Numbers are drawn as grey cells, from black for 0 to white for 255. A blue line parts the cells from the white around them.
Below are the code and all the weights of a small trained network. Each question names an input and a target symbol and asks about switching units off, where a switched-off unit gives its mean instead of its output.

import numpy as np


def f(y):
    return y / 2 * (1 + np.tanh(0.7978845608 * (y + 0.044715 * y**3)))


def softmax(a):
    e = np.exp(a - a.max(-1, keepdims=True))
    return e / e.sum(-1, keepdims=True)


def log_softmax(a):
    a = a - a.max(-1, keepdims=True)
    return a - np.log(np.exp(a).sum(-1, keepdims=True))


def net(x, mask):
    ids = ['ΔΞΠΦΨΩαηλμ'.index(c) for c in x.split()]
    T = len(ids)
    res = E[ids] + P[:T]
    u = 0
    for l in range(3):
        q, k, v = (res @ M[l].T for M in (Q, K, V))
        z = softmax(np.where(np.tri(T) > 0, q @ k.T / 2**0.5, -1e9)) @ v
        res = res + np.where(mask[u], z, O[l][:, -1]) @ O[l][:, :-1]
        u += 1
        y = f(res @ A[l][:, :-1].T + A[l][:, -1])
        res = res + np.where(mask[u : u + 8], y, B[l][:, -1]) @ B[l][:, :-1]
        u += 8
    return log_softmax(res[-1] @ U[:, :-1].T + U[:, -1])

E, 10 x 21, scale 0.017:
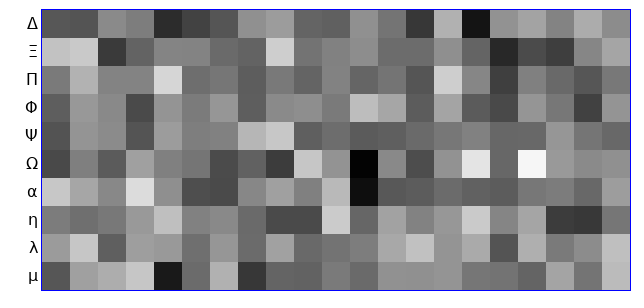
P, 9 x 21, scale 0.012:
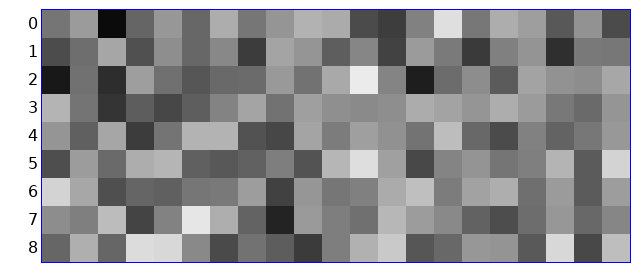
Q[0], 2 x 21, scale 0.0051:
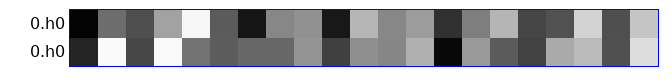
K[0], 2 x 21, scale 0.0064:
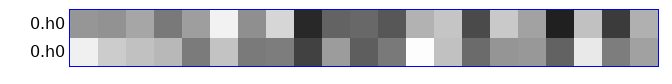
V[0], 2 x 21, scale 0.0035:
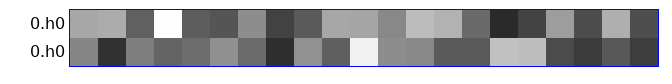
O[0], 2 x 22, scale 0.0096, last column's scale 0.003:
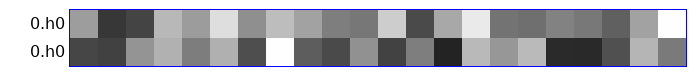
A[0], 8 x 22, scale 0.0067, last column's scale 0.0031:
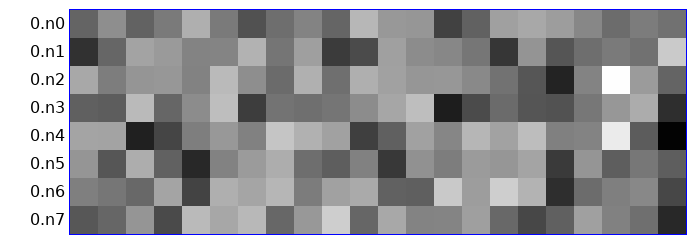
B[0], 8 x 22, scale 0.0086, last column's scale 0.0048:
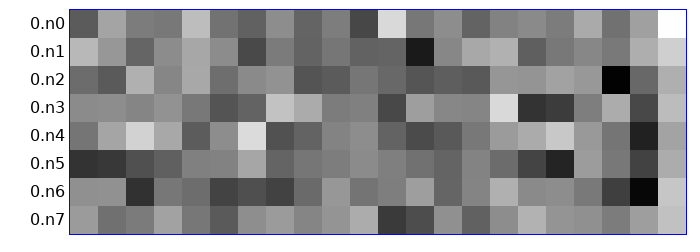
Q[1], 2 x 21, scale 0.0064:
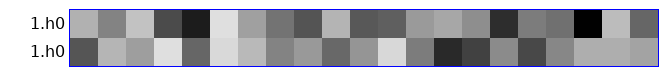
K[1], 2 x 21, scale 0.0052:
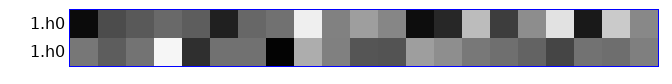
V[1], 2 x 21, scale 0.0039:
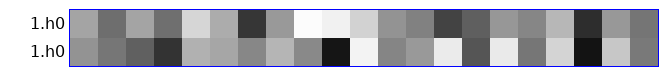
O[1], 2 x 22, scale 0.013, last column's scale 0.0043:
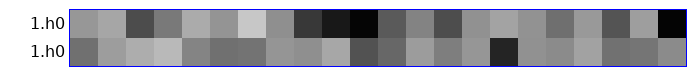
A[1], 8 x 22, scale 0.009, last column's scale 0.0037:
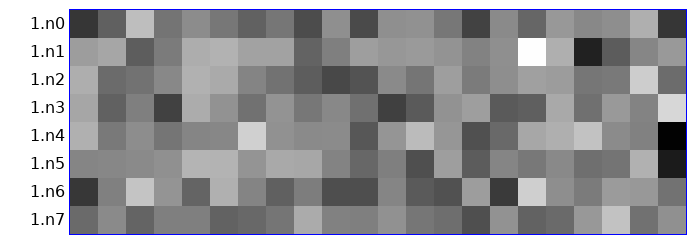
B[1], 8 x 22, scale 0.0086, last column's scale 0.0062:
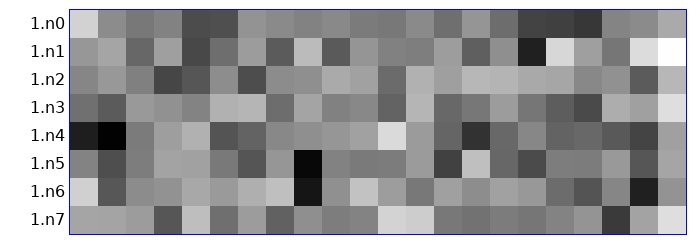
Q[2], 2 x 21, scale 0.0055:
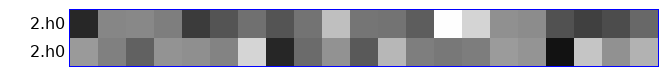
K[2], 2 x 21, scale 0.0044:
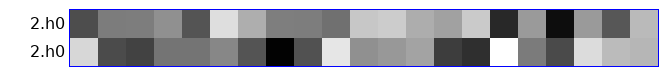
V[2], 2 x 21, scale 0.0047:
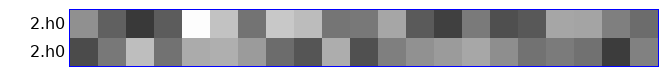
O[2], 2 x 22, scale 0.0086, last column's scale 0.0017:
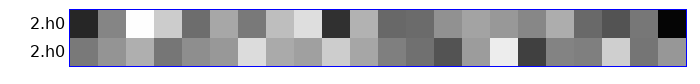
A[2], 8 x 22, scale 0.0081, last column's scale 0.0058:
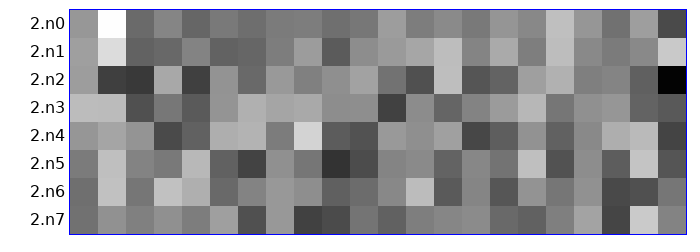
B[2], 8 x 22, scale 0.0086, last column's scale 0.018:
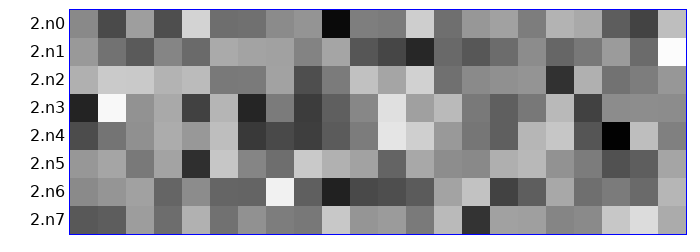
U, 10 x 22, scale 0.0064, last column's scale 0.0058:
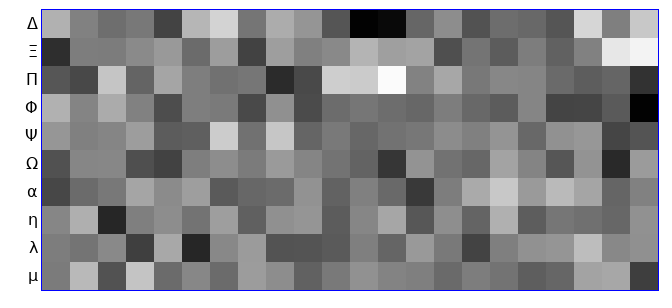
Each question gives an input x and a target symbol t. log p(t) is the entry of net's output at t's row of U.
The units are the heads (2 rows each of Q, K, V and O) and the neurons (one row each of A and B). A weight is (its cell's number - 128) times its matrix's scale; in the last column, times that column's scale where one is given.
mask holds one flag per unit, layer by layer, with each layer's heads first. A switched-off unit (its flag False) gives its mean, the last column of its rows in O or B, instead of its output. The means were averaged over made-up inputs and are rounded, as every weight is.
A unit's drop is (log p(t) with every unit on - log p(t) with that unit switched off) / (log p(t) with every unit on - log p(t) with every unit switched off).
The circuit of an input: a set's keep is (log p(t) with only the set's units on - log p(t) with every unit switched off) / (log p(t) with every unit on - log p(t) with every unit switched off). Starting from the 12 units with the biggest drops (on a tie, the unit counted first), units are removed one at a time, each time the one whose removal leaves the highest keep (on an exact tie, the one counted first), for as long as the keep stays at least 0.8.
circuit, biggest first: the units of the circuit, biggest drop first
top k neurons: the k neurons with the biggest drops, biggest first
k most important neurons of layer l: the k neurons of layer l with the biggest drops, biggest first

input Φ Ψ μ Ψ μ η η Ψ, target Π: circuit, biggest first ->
(2.n1)
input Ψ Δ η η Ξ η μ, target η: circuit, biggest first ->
(2.h0; 0.n6; 0.n5)
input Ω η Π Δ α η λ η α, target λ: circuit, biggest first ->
(2.n6; 1.h0)
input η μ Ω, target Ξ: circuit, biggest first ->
(1.h0; 1.n7)
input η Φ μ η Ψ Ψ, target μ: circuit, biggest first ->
(0.h0; 0.n3; 2.n0; 0.n0)
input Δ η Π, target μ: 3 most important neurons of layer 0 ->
(0.n3; 0.n0; 0.n6)
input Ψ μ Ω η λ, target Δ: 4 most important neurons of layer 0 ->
(0.n0; 0.n3; 0.n5; 0.n6)
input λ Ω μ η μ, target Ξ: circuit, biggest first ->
(2.n1; 2.n0)
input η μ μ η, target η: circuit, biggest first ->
(0.n6; 2.h0)
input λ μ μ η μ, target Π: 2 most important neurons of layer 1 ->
(1.n7; 1.n1)
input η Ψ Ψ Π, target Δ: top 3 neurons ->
(2.n1; 1.n7; 2.n2)
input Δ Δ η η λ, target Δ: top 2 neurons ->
(0.n0; 0.n6)
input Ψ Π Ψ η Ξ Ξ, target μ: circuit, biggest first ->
(0.h0; 0.n3)
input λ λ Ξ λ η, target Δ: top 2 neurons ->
(2.n1; 1.n2)
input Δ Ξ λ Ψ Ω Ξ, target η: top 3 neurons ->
(2.n5; 1.n7; 2.n0)
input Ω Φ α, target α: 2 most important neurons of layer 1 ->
(1.n2; 1.n0)
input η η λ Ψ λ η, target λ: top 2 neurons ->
(2.n0; 2.n1)
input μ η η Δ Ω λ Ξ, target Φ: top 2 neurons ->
(2.n0; 0.n4)
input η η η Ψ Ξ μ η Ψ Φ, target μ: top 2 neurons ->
(2.n5; 0.n3)
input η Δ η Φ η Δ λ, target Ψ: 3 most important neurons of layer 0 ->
(0.n0; 0.n4; 0.n5)
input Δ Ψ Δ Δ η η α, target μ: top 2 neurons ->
(2.n3; 1.n7)
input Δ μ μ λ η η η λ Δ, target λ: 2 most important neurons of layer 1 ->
(1.n6; 1.n3)
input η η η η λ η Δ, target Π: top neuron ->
(2.n1)
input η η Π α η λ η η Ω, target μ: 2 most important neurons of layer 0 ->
(0.n0; 0.n3)
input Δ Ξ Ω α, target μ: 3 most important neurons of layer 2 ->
(2.n3; 2.n2; 2.n1)
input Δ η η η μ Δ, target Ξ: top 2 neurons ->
(2.n6; 1.n7)
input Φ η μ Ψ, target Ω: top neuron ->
(0.n4)
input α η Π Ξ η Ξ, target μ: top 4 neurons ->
(2.n5; 2.n7; 2.n6; 0.n3)
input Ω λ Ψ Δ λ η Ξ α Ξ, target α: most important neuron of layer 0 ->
(0.n2)
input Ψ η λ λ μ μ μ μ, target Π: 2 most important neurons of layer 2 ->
(2.n2; 2.n1)
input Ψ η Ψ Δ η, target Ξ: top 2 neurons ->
(2.n1; 2.n0)
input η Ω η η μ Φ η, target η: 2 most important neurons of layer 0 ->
(0.n6; 0.n5)
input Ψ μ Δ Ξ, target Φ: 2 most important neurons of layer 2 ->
(2.n1; 2.n0)
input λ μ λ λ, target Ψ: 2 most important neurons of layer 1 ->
(1.n5; 1.n1)
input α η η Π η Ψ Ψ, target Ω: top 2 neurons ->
(2.n0; 0.n4)
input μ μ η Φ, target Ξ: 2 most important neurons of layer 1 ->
(1.n1; 1.n6)
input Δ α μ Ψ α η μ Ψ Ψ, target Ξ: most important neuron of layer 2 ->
(2.n6)
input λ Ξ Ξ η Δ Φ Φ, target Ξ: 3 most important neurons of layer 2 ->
(2.n4; 2.n6; 2.n5)
